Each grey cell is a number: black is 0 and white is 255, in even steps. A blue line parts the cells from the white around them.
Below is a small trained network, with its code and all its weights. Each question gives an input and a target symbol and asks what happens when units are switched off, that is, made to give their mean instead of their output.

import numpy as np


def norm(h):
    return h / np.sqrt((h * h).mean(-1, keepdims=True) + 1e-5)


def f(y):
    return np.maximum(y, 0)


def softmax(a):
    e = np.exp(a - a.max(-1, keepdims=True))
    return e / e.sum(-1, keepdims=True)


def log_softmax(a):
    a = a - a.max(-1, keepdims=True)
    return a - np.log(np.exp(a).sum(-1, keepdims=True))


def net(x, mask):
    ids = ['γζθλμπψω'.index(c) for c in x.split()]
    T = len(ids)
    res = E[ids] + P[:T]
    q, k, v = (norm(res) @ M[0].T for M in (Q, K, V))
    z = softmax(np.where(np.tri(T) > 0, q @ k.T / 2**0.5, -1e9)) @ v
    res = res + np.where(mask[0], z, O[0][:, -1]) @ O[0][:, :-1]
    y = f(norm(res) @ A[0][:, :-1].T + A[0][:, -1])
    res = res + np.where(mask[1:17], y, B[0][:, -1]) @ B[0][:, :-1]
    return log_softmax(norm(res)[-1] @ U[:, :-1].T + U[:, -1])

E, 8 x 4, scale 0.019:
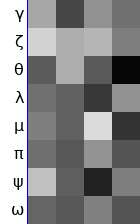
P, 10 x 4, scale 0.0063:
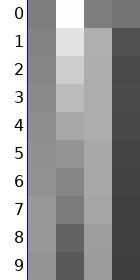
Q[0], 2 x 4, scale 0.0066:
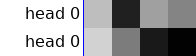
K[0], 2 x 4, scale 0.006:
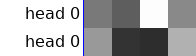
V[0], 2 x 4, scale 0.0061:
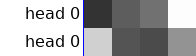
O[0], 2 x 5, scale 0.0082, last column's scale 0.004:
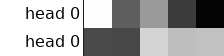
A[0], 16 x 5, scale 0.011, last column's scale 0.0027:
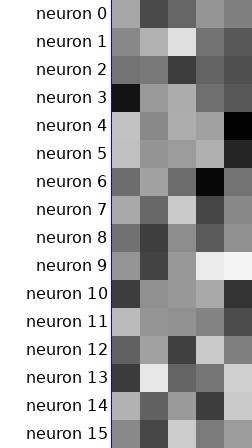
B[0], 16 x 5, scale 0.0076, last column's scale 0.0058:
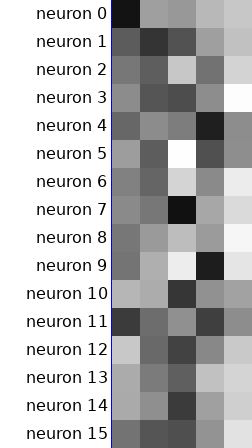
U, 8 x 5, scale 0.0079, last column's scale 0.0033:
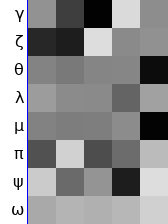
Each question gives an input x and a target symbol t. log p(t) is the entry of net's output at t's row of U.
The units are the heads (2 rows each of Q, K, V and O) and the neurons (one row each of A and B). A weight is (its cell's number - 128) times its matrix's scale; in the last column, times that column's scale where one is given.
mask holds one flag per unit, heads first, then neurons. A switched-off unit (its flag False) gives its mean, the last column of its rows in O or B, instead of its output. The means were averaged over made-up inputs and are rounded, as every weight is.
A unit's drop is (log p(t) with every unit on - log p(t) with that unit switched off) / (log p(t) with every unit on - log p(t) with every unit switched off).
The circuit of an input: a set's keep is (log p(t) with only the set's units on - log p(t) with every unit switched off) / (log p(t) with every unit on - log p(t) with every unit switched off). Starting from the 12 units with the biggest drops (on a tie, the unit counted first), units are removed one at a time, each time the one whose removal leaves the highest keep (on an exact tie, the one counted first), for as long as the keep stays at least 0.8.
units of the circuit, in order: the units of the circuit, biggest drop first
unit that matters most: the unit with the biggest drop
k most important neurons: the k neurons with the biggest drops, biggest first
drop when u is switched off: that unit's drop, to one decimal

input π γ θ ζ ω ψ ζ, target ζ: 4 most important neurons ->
[neuron 5; neuron 1; neuron 11; neuron 12]
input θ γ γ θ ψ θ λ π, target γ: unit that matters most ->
neuron 9
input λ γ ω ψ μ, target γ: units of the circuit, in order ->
[neuron 7; neuron 9; neuron 14]
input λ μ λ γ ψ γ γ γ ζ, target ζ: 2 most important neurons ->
[neuron 1; neuron 5]
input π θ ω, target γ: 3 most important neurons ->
[neuron 13; neuron 9; neuron 3]
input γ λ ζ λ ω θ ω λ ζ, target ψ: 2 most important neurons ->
[neuron 5; neuron 4]
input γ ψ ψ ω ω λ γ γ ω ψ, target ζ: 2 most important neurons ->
[neuron 0; neuron 9]
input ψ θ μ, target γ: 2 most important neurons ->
[neuron 7; neuron 9]
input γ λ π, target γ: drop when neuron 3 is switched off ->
0.1
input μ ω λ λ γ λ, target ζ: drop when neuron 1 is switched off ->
0.0
